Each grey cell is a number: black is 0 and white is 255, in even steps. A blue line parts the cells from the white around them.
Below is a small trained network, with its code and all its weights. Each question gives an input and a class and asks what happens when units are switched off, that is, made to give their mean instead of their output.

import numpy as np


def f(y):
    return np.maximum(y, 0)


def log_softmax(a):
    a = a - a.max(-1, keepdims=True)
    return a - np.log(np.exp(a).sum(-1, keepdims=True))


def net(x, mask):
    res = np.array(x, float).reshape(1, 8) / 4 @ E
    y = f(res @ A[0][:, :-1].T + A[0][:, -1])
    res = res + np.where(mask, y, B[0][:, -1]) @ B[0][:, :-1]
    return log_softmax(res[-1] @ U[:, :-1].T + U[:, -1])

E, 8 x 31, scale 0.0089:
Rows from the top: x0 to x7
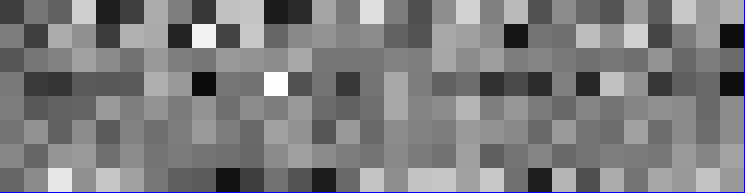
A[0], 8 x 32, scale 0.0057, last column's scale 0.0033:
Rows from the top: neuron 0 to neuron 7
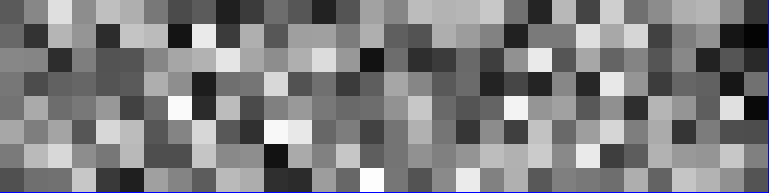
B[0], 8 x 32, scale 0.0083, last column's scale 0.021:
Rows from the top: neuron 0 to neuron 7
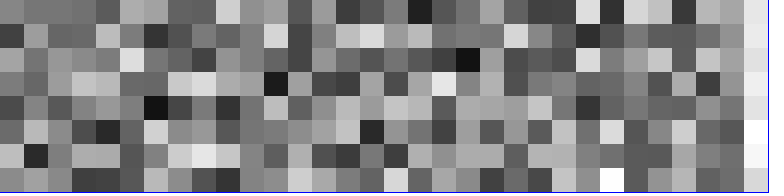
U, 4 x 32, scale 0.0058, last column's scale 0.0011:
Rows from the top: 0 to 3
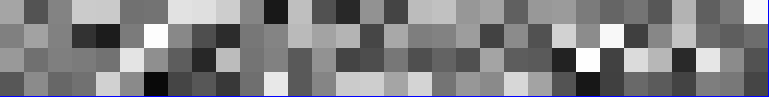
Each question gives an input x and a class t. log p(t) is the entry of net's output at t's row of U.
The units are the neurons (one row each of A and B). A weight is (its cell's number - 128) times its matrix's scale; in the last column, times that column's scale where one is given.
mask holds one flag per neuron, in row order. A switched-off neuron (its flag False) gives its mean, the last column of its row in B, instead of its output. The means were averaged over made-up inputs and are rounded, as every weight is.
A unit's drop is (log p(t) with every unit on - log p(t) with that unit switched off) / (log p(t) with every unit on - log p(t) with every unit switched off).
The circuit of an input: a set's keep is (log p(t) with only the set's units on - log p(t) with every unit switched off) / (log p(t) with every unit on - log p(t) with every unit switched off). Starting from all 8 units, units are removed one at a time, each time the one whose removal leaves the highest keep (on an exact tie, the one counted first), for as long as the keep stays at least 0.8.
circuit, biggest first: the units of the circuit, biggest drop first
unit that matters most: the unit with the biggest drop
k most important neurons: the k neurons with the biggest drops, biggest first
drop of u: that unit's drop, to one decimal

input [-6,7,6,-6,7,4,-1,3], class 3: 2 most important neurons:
neuron 1; neuron 3
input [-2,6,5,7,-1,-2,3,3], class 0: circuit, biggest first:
neuron 3
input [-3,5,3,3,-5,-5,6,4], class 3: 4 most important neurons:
neuron 1; neuron 2; neuron 6; neuron 7
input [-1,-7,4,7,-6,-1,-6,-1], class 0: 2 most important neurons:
neuron 3; neuron 1
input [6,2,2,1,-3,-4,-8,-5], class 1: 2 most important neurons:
neuron 7; neuron 0
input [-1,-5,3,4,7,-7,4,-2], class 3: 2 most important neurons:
neuron 4; neuron 6
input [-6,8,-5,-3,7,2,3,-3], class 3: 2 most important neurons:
neuron 1; neuron 7
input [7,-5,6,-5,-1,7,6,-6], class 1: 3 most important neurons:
neuron 7; neuron 0; neuron 3
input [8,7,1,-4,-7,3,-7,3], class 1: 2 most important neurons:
neuron 7; neuron 4
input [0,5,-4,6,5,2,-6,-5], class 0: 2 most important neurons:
neuron 3; neuron 0
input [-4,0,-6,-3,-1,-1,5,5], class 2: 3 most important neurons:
neuron 0; neuron 7; neuron 3
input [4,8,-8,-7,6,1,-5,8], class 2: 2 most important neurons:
neuron 0; neuron 3
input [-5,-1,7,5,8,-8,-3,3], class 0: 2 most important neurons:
neuron 3; neuron 7
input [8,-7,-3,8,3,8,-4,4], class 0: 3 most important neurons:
neuron 3; neuron 5; neuron 1
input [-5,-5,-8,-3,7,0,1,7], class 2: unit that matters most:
neuron 0
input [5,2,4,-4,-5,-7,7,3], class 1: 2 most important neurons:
neuron 7; neuron 3
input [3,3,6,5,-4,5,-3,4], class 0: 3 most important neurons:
neuron 3; neuron 2; neuron 5
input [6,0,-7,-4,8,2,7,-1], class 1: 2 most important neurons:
neuron 7; neuron 3
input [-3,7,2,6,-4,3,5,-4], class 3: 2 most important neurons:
neuron 1; neuron 6
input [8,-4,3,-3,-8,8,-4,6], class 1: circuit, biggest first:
neuron 7
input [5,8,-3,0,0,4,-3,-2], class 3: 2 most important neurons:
neuron 1; neuron 5
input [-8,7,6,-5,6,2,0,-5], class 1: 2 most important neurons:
neuron 5; neuron 4
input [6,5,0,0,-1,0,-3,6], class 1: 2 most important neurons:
neuron 7; neuron 2
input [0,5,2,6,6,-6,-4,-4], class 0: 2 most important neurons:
neuron 3; neuron 4
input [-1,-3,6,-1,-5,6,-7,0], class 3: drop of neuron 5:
0.2
